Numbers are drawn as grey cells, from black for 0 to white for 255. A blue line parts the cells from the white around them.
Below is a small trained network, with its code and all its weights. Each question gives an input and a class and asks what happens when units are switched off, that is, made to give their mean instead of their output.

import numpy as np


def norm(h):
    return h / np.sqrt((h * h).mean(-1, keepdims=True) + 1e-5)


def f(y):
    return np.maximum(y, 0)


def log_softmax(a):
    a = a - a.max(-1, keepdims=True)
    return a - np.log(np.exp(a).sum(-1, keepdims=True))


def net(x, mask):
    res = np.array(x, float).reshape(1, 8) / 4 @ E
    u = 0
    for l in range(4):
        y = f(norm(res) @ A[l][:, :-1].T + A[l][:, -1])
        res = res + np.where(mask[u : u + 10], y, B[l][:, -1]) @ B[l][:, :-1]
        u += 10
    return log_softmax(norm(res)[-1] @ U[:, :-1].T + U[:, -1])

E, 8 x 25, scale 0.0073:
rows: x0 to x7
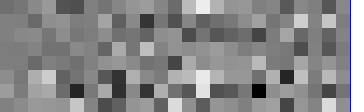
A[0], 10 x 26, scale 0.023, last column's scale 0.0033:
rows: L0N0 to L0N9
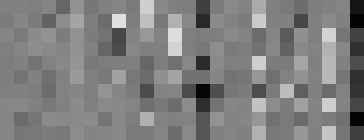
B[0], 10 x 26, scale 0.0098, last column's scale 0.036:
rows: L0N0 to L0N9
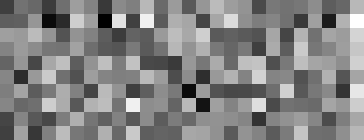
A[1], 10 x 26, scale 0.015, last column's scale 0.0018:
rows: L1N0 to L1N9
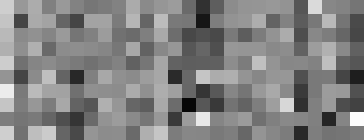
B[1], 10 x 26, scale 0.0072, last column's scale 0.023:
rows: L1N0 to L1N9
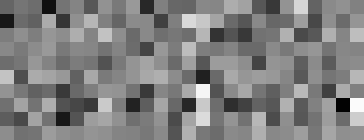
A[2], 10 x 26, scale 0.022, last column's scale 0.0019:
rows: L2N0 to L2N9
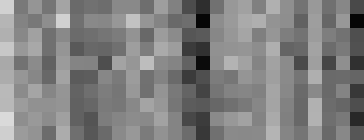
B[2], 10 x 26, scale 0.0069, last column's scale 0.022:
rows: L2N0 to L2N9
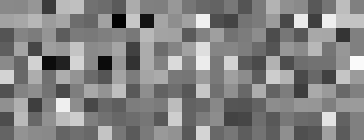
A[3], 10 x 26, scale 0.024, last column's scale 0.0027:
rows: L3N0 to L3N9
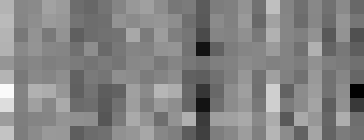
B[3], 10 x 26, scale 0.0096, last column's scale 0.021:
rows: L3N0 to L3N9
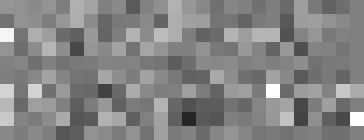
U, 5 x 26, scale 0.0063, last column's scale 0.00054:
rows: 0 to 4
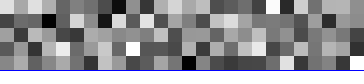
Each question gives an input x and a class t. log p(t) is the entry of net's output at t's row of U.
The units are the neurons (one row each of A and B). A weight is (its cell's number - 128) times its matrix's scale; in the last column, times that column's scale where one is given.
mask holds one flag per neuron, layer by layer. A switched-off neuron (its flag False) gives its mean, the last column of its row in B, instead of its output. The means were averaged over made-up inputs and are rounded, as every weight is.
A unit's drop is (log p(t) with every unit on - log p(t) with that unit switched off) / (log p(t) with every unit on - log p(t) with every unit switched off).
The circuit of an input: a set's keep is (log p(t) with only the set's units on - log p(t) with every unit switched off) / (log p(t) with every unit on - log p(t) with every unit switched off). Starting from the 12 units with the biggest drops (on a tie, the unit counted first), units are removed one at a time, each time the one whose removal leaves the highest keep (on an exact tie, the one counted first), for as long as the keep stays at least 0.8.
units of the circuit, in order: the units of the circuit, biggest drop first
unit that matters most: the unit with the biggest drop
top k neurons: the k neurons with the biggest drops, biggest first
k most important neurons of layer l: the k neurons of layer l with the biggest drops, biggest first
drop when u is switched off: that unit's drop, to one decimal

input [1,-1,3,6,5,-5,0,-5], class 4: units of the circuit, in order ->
L0N6
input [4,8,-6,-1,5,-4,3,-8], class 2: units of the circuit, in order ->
L0N6, L0N1, L0N4, L0N3
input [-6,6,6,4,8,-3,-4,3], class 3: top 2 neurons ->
L0N4, L0N7
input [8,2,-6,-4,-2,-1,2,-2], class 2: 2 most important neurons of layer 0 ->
L0N1, L0N6
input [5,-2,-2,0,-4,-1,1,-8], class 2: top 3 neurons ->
L0N1, L0N6, L1N8
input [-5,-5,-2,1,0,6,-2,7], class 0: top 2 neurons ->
L0N2, L0N3
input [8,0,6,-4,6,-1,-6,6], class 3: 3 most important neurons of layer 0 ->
L0N4, L0N7, L0N9
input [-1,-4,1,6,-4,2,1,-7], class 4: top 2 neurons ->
L0N1, L0N7
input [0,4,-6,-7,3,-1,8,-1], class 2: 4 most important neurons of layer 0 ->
L0N6, L0N1, L0N2, L0N3
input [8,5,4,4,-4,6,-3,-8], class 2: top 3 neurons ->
L1N8, L0N1, L0N6
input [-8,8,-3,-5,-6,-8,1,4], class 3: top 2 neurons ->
L0N7, L0N4
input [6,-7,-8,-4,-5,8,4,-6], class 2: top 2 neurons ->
L1N8, L0N1
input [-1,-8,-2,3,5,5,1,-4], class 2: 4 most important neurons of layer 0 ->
L0N1, L0N6, L0N2, L0N7
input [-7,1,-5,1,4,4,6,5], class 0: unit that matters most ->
L0N2
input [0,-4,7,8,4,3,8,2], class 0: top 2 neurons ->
L0N6, L0N1
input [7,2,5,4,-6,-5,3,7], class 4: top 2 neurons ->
L0N1, L0N6
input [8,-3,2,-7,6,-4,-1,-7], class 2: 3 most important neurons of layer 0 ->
L0N1, L0N6, L0N7
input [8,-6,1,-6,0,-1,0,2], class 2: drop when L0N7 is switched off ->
0.3
